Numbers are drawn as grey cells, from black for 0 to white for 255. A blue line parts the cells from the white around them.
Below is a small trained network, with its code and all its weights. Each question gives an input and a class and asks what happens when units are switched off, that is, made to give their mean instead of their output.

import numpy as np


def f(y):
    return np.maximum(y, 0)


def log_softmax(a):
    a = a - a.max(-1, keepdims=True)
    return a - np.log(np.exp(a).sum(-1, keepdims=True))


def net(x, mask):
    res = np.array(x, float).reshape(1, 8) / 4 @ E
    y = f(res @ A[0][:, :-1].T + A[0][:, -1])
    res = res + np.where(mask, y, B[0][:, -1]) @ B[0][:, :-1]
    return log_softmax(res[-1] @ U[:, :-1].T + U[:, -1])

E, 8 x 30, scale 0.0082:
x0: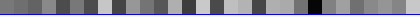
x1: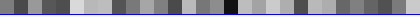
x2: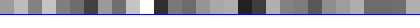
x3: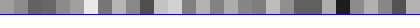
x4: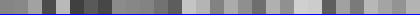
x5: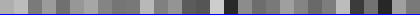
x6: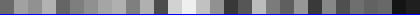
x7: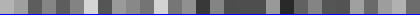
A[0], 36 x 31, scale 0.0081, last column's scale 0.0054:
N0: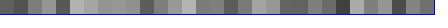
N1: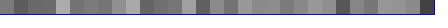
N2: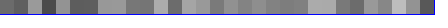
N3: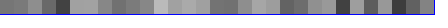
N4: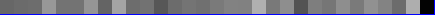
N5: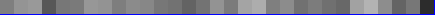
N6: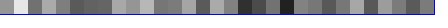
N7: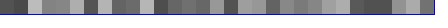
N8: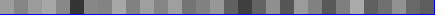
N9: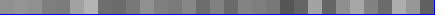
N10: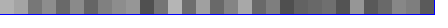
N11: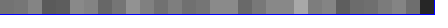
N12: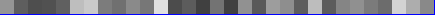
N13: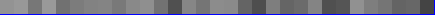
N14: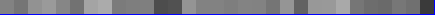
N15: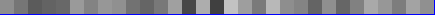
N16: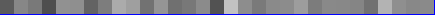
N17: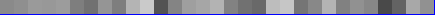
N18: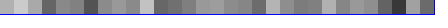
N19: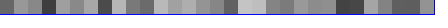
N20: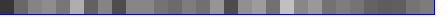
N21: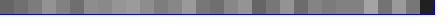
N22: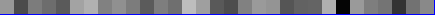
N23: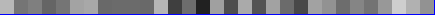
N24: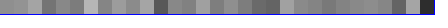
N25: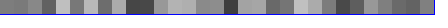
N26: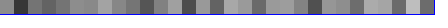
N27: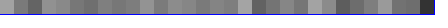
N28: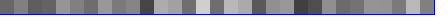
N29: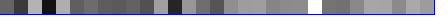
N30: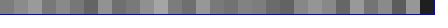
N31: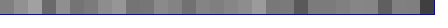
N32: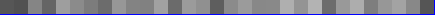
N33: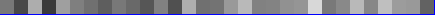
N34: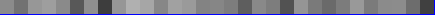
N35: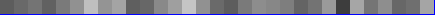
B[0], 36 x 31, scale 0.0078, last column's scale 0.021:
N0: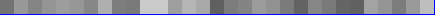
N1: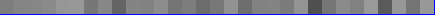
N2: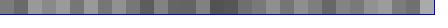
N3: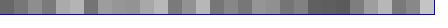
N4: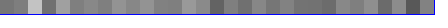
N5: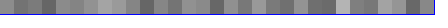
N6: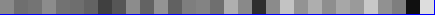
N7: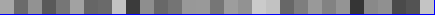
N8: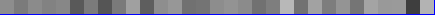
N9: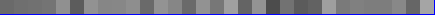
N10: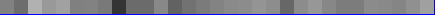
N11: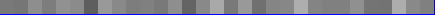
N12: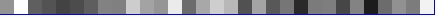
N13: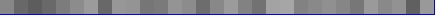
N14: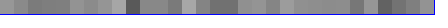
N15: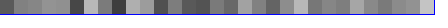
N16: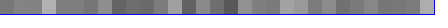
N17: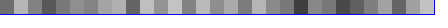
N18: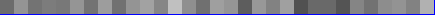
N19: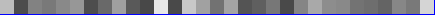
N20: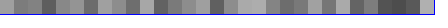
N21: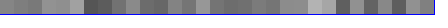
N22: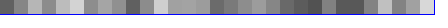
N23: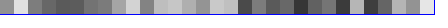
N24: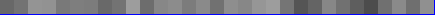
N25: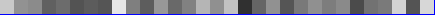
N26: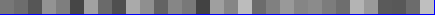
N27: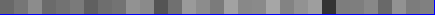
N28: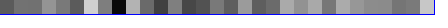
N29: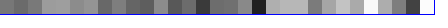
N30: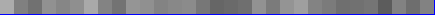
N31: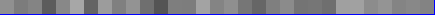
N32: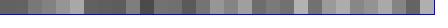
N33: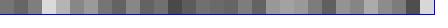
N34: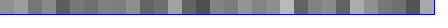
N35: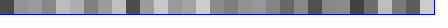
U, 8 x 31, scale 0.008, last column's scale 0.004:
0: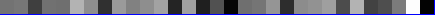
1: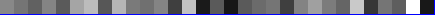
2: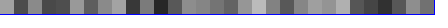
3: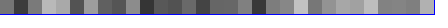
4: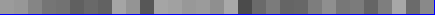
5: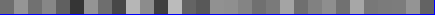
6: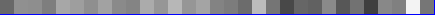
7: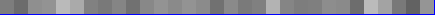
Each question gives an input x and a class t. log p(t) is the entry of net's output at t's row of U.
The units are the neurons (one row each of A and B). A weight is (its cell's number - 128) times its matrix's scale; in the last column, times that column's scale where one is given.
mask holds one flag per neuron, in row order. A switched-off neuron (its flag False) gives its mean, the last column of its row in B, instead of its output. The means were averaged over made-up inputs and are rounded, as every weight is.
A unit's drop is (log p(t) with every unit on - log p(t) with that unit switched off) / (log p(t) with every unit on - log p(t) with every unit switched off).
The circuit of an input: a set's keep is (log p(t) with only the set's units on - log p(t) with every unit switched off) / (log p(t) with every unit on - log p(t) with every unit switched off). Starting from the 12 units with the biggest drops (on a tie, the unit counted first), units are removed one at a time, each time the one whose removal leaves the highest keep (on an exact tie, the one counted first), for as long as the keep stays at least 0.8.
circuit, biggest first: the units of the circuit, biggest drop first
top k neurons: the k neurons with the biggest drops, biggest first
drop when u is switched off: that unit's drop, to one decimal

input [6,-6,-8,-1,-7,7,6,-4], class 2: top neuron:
[N29]
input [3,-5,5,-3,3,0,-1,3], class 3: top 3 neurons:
[N12, N23, N6]
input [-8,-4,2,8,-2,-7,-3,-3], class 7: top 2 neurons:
[N35, N22]
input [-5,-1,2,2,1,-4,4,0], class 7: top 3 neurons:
[N12, N23, N22]
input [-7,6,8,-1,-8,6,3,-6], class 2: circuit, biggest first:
[N7, N20]
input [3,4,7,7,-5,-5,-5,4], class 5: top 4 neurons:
[N28, N26, N15, N19]
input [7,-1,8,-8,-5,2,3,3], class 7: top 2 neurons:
[N12, N23]
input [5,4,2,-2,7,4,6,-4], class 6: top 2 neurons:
[N17, N18]
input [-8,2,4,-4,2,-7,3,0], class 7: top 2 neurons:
[N28, N15]
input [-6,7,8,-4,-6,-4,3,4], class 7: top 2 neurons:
[N6, N8]
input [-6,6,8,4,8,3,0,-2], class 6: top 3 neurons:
[N17, N18, N25]
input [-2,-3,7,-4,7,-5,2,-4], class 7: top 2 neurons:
[N17, N12]
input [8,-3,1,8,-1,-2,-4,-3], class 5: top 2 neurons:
[N29, N33]
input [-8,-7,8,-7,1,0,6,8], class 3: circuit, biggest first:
[N6]
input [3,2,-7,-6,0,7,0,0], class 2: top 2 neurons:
[N7, N20]
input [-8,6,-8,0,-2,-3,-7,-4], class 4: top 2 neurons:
[N12, N23]
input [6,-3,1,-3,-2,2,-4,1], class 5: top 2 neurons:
[N29, N33]
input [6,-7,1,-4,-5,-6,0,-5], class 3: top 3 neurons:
[N12, N23, N17]
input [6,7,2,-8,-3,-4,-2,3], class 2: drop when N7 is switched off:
0.4
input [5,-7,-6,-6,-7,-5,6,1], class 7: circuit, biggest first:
[N12]
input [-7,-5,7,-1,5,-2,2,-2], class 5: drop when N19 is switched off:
0.3
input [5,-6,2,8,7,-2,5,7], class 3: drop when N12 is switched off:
0.2
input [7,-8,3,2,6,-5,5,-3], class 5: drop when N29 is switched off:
0.1
